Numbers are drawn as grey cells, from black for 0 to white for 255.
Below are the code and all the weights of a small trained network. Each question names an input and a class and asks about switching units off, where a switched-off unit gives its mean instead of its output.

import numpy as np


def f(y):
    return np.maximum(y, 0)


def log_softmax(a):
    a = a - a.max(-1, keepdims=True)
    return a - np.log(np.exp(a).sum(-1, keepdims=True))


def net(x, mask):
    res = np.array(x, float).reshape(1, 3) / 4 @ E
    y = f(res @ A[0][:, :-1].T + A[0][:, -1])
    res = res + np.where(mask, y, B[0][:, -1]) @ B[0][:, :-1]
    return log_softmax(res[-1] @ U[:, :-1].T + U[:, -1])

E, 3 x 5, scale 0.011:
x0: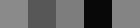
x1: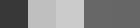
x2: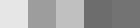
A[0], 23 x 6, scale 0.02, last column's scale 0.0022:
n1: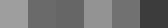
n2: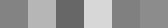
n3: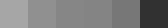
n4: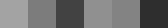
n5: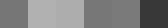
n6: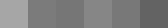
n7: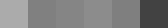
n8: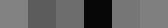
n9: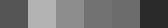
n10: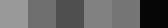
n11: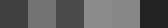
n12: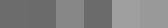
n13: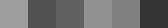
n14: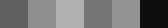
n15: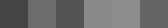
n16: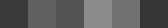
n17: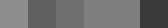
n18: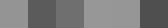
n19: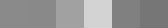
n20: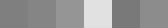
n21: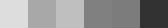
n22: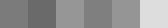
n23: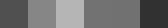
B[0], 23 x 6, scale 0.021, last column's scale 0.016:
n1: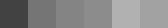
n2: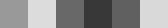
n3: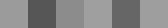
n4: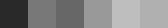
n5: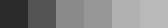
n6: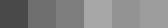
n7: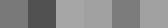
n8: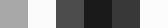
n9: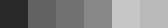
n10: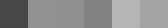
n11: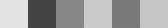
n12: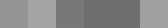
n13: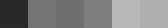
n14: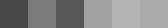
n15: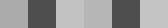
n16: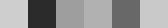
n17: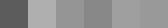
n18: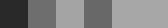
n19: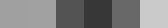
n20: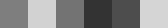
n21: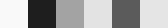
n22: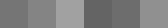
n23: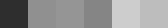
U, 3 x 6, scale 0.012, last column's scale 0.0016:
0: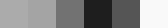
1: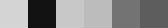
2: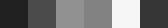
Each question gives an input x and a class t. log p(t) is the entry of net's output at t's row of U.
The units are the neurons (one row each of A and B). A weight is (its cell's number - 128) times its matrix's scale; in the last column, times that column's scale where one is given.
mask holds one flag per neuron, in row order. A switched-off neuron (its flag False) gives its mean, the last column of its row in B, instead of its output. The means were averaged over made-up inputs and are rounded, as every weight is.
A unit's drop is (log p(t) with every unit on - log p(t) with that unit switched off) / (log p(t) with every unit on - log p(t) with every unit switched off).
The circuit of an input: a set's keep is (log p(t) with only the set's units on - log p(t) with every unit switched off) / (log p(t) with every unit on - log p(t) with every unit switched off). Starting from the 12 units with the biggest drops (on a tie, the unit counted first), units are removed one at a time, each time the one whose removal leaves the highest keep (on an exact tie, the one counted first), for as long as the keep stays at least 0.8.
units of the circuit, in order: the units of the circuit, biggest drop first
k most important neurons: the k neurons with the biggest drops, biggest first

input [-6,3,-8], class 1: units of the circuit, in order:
n16
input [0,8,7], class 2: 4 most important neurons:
n5, n23, n9, n14
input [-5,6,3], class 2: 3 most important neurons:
n8, n5, n9
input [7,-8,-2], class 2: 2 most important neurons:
n13, n4
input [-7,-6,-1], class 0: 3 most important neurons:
n2, n20, n19
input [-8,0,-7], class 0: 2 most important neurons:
n2, n20
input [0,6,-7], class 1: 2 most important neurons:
n16, n11
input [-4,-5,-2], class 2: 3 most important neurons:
n8, n4, n13
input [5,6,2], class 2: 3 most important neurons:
n23, n5, n2
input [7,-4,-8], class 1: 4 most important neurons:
n16, n11, n15, n2
